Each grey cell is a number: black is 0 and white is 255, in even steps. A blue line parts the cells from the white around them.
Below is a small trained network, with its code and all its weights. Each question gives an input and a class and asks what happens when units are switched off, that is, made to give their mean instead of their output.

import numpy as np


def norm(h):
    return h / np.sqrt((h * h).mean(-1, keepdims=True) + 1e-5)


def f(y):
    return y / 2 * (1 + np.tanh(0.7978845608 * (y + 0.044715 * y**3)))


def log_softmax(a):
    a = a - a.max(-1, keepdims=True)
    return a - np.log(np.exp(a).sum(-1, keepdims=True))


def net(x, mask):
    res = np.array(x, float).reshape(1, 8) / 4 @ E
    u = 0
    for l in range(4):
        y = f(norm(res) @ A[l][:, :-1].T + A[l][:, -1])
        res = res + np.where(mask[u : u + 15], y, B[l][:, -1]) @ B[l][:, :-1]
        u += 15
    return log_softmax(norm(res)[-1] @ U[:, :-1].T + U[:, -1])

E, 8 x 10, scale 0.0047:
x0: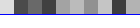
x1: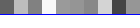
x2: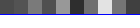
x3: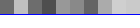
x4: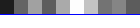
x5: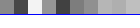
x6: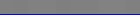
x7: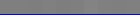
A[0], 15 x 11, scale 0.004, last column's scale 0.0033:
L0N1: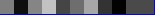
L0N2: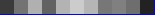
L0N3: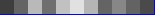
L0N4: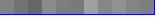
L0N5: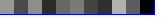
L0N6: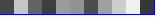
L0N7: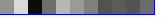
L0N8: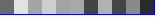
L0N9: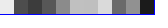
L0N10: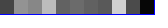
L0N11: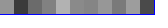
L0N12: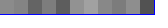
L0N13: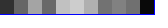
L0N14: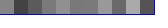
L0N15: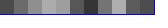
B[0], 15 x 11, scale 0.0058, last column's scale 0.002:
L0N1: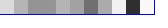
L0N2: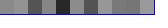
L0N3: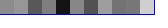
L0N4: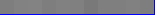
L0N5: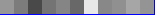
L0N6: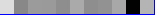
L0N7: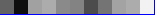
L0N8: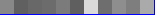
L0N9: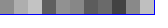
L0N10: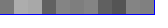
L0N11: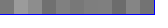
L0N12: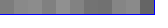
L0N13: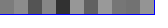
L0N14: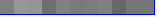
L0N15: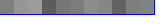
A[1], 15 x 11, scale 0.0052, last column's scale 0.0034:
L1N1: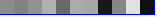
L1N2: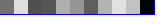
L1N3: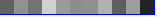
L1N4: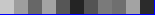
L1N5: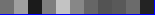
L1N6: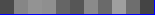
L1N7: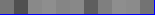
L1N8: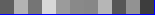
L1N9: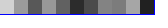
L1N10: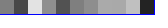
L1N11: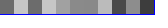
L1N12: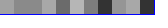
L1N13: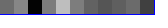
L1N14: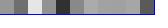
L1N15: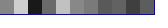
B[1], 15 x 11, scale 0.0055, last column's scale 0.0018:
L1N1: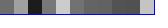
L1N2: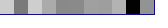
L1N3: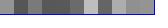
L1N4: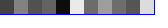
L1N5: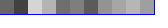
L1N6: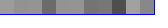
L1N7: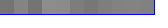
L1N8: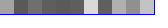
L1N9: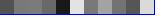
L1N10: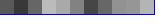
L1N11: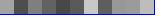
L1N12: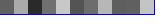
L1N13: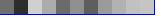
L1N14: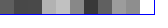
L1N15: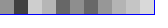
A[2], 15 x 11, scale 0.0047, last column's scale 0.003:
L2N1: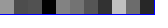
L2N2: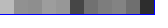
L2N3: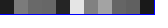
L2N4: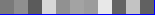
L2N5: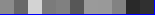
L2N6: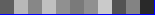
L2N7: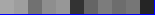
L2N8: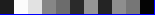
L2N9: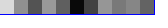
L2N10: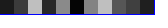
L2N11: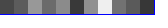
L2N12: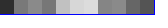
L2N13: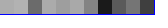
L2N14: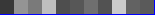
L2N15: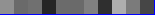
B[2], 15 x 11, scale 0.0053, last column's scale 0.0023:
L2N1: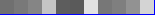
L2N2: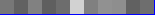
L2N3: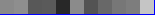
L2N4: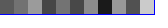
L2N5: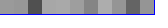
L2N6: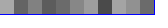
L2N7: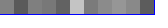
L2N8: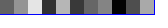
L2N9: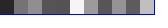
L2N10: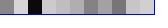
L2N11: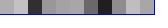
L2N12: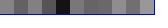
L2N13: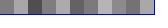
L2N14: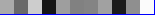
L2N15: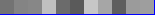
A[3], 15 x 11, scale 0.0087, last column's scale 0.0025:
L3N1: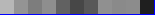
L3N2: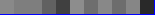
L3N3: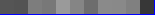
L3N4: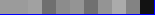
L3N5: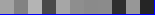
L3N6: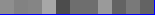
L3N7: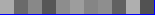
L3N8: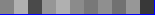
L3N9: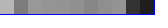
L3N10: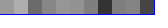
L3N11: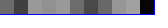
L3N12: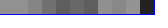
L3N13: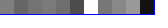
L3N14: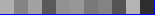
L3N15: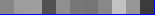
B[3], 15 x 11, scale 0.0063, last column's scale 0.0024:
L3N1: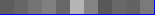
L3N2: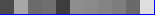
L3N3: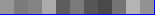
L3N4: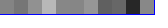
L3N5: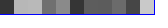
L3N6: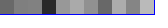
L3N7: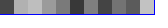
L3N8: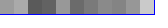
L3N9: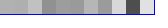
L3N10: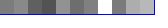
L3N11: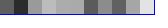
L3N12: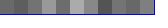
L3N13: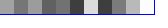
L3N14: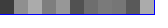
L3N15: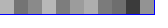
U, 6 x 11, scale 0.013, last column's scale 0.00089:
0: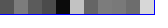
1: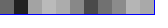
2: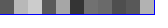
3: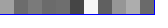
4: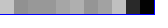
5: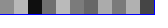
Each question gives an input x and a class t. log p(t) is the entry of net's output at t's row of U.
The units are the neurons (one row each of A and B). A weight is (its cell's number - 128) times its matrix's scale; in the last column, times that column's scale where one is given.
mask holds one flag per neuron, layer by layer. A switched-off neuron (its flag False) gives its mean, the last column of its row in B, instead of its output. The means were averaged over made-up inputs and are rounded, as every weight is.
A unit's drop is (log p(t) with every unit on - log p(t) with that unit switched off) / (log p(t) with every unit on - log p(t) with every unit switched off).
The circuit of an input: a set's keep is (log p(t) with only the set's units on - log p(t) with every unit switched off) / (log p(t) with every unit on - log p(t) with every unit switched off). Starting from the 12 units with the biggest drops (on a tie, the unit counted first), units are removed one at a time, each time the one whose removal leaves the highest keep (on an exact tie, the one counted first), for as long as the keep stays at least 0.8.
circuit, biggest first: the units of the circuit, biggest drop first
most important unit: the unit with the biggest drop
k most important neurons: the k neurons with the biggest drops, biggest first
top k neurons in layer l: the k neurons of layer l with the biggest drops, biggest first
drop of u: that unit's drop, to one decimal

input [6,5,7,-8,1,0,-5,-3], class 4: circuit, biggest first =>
(L0N1)
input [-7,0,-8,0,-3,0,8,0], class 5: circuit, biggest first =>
(L1N1 L3N10)
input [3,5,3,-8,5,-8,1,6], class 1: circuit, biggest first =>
(L1N13 L1N15)
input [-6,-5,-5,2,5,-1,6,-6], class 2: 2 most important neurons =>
(L2N8 L1N4)
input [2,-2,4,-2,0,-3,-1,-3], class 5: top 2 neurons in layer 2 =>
(L2N10 L2N11)
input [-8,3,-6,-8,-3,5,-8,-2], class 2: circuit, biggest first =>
(L2N8 L2N14)
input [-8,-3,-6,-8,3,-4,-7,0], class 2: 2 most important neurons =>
(L2N8 L0N6)
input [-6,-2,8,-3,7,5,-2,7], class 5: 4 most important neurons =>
(L2N10 L1N4 L2N11 L1N9)
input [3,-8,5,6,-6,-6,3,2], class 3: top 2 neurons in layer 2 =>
(L2N1 L2N15)
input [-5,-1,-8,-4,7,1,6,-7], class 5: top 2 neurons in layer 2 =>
(L2N13 L2N9)
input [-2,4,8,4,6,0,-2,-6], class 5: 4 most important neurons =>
(L2N10 L2N11 L1N4 L1N9)
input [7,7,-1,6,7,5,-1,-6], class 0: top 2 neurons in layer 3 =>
(L3N2 L3N9)
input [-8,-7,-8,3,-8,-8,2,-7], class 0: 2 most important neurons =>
(L1N4 L1N9)
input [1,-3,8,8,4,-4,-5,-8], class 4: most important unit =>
L1N2
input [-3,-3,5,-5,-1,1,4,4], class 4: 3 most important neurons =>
(L0N1 L3N9 L1N12)
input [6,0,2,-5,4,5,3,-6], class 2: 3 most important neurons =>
(L0N9 L0N7 L3N5)
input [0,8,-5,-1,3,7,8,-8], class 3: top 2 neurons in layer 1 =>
(L1N8 L1N3)
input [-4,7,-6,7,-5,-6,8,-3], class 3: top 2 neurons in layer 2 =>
(L2N4 L2N5)
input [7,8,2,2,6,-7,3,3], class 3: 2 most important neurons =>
(L1N11 L1N8)
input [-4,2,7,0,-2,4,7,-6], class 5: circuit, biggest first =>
(L2N10)
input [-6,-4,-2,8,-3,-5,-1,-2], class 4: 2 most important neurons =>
(L0N6 L1N2)
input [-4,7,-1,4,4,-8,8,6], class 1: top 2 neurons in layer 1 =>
(L1N13 L1N5)
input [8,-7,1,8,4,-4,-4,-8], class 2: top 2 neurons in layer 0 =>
(L0N1 L0N9)
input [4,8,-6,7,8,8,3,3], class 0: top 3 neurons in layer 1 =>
(L1N15 L1N13 L1N5)
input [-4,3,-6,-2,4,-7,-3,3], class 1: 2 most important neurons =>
(L1N13 L1N5)
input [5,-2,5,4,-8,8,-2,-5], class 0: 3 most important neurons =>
(L1N4 L1N9 L0N7)
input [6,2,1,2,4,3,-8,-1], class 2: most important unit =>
L0N9
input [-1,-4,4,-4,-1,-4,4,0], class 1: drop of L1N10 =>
-0.1
